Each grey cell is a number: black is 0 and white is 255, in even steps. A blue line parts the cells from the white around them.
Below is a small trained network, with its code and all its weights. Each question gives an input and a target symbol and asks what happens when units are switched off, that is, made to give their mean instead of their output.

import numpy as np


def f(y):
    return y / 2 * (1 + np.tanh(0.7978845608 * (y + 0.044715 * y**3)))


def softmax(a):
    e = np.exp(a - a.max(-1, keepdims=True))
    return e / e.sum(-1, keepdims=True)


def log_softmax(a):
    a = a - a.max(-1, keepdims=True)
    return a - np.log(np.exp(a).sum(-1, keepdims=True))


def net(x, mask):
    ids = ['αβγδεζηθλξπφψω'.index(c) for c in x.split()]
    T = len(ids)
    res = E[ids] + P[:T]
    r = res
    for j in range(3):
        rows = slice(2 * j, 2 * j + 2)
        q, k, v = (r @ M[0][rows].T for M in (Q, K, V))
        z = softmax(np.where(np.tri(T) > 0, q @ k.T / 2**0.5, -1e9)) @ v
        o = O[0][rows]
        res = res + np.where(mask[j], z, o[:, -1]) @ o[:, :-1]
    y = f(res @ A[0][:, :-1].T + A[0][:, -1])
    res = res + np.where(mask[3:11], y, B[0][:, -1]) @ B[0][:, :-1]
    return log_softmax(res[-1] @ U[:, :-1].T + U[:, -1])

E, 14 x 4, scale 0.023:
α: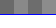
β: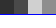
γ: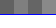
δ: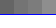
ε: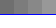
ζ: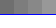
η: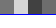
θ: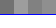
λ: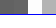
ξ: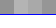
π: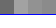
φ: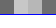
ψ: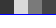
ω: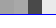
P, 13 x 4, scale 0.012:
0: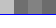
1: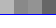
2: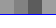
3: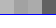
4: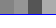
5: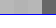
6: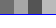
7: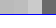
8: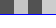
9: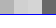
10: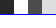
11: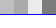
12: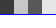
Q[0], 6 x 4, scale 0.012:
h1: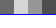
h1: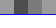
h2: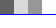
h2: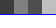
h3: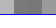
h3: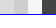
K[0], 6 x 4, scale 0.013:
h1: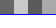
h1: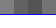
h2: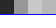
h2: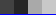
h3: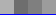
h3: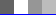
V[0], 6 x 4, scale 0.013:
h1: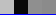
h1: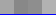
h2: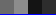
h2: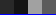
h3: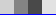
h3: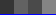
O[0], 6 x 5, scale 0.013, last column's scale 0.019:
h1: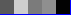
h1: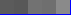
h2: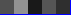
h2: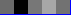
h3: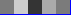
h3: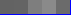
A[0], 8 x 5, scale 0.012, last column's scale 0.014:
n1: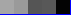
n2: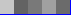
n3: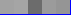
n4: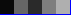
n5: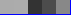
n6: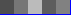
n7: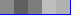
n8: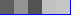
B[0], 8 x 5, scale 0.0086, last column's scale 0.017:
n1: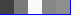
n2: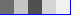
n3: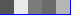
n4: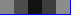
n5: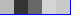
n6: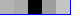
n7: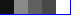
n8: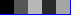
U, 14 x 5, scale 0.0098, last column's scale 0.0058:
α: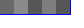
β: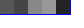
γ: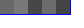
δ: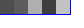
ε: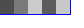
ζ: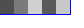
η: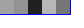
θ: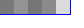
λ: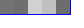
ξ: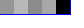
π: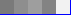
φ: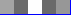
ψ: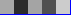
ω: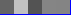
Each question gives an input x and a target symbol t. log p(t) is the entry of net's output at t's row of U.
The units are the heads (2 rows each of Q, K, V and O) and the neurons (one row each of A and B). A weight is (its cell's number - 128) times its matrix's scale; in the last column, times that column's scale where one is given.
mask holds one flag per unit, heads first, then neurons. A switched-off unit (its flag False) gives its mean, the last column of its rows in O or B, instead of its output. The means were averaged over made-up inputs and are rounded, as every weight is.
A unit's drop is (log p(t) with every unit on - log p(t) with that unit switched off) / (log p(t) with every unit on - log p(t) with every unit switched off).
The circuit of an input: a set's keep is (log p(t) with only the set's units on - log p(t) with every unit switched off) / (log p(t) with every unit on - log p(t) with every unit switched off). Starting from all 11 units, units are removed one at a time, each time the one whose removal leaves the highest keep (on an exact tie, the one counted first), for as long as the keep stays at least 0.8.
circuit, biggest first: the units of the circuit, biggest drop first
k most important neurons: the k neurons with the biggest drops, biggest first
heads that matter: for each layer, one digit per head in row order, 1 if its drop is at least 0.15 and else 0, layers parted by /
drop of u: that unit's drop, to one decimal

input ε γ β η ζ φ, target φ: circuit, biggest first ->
(h3)
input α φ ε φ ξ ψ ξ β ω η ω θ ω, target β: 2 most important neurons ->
(n7 n2)
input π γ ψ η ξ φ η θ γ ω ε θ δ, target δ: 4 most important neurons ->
(n2 n6 n8 n5)
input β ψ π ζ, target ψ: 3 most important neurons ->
(n2 n7 n3)
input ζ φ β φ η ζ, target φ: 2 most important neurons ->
(n7 n6)
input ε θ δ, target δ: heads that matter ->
110
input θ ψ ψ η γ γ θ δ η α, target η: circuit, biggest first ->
(h2 n5)
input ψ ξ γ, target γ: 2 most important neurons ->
(n4 n8)
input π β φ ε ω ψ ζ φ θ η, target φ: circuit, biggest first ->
(n6 n7)
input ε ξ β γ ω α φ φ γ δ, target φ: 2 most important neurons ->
(n7 n2)
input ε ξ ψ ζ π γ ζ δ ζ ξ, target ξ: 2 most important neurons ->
(n3 n8)
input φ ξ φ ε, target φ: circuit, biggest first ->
(n7 h2 n6 h3)
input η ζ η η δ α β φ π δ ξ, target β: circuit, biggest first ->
(h2 n7)
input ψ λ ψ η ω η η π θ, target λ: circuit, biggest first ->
(h2)
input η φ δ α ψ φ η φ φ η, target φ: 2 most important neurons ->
(n6 n7)
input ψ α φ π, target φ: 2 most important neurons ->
(n7 n2)
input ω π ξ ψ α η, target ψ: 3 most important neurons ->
(n2 n5 n6)
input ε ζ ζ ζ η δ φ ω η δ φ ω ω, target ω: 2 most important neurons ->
(n3 n8)
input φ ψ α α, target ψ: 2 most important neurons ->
(n2 n7)
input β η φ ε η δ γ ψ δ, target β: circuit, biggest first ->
(h2)
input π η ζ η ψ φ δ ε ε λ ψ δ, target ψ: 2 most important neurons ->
(n2 n7)
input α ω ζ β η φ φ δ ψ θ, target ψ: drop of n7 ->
0.1
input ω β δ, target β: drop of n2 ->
0.0
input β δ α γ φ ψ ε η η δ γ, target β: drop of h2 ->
0.6
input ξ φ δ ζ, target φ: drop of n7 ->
0.7
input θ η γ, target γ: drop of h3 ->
0.3
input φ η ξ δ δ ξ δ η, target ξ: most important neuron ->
(n3)
